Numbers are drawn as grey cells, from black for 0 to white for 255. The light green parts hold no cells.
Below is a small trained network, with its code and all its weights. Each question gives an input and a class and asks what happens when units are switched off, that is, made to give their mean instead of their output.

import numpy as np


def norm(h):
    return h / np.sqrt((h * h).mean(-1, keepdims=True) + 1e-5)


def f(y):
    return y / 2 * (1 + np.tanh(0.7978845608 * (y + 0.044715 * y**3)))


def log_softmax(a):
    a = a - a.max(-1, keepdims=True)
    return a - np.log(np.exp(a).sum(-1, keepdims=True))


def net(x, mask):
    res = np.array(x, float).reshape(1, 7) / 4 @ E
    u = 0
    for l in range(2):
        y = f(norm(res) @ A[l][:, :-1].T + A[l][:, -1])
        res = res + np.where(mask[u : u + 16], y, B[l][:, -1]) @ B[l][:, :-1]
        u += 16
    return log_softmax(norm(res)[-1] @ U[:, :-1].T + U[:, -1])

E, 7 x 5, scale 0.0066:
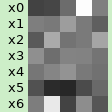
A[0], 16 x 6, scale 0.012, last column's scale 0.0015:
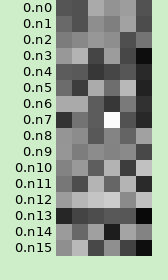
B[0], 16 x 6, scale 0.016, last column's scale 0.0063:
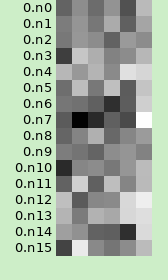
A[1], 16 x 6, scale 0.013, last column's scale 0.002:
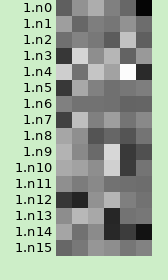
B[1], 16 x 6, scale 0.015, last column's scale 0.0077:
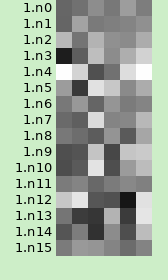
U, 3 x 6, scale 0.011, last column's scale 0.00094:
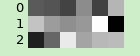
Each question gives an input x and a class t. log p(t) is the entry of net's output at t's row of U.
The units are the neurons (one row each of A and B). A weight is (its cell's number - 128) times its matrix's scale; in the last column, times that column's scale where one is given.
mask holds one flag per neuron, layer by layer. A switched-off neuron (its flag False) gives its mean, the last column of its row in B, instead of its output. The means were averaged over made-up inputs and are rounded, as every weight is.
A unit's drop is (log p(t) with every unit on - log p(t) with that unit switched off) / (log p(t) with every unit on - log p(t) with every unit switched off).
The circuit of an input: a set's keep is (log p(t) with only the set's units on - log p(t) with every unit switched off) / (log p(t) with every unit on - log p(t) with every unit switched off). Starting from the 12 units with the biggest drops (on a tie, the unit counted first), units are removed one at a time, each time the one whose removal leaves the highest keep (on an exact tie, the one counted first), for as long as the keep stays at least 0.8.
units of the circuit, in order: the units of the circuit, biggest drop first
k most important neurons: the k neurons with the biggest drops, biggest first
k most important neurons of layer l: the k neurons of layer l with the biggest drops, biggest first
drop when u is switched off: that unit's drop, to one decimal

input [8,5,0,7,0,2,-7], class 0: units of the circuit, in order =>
1.n12
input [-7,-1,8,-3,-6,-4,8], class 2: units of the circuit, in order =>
0.n3, 1.n3
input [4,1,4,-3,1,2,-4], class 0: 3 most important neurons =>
0.n7, 1.n12, 0.n15
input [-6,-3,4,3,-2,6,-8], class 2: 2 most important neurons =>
0.n5, 0.n11
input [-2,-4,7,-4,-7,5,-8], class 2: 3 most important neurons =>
0.n5, 0.n12, 0.n14
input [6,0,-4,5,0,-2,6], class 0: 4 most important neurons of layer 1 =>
1.n12, 1.n9, 1.n10, 1.n3
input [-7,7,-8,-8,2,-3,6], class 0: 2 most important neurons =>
0.n6, 1.n13
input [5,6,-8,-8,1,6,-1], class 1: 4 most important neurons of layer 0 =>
0.n13, 0.n4, 0.n14, 0.n6
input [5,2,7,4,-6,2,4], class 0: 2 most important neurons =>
0.n7, 1.n12
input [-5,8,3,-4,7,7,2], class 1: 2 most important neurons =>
0.n4, 0.n13
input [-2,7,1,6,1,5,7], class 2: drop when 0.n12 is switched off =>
0.2
